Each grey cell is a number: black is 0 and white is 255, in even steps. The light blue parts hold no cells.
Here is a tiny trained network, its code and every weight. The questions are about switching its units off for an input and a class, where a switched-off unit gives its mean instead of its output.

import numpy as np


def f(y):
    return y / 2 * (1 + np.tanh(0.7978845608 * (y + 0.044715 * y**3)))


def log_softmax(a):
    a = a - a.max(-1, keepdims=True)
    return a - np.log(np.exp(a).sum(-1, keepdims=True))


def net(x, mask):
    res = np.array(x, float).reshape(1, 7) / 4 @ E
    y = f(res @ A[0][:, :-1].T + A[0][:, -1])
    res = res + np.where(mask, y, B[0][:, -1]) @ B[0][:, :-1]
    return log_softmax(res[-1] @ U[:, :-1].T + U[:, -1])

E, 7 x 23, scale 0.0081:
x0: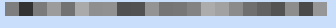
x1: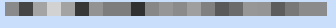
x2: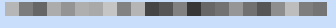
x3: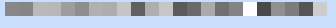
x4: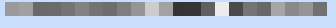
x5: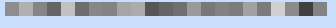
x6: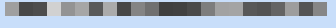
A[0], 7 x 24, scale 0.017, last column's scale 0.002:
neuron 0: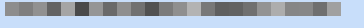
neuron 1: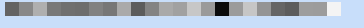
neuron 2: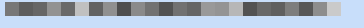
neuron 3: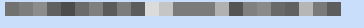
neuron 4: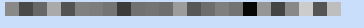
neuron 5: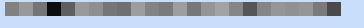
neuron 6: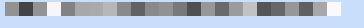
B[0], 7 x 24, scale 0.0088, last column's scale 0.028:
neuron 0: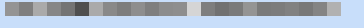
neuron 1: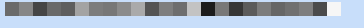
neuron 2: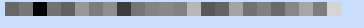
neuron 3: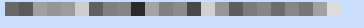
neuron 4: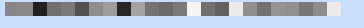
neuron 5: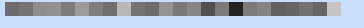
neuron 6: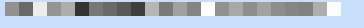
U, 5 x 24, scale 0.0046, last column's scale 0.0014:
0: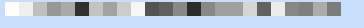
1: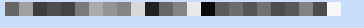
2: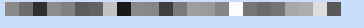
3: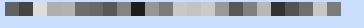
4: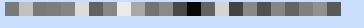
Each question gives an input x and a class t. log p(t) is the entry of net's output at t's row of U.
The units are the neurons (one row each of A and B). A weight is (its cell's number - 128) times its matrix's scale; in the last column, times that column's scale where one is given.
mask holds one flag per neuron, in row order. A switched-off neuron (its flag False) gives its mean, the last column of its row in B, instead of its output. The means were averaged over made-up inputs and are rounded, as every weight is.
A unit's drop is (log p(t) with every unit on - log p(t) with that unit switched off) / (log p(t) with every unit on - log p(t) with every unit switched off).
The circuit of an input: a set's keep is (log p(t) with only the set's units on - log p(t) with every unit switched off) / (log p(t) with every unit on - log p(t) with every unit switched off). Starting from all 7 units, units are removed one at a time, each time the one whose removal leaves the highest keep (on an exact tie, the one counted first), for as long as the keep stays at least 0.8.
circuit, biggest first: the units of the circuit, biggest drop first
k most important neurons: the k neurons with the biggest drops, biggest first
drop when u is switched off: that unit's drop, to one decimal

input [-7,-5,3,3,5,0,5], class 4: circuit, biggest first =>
neuron 4
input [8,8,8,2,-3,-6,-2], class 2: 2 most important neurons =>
neuron 4; neuron 3
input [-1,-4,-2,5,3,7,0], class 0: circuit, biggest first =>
neuron 1; neuron 3; neuron 2
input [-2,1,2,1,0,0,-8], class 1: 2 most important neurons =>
neuron 6; neuron 1
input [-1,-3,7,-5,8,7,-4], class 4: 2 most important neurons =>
neuron 4; neuron 1
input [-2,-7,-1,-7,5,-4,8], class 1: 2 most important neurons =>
neuron 5; neuron 6
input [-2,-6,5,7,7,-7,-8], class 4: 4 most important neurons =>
neuron 6; neuron 4; neuron 0; neuron 5
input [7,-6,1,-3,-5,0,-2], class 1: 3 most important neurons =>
neuron 6; neuron 5; neuron 3
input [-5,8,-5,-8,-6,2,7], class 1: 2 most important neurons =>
neuron 6; neuron 3
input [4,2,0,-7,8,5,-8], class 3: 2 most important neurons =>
neuron 3; neuron 1
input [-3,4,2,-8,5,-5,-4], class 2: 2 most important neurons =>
neuron 4; neuron 1
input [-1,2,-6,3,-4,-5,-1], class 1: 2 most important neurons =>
neuron 1; neuron 6
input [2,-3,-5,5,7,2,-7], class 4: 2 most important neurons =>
neuron 6; neuron 4
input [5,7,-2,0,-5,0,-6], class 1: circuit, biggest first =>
neuron 1
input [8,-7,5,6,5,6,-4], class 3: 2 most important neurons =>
neuron 4; neuron 6
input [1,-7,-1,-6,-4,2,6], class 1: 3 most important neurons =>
neuron 6; neuron 5; neuron 3
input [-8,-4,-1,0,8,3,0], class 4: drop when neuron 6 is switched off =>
0.4
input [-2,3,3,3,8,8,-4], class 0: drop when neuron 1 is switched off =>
0.5
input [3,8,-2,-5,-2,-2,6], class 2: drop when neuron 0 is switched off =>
0.0
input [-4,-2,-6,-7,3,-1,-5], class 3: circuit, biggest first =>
neuron 3
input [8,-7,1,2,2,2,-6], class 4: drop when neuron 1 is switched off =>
0.1
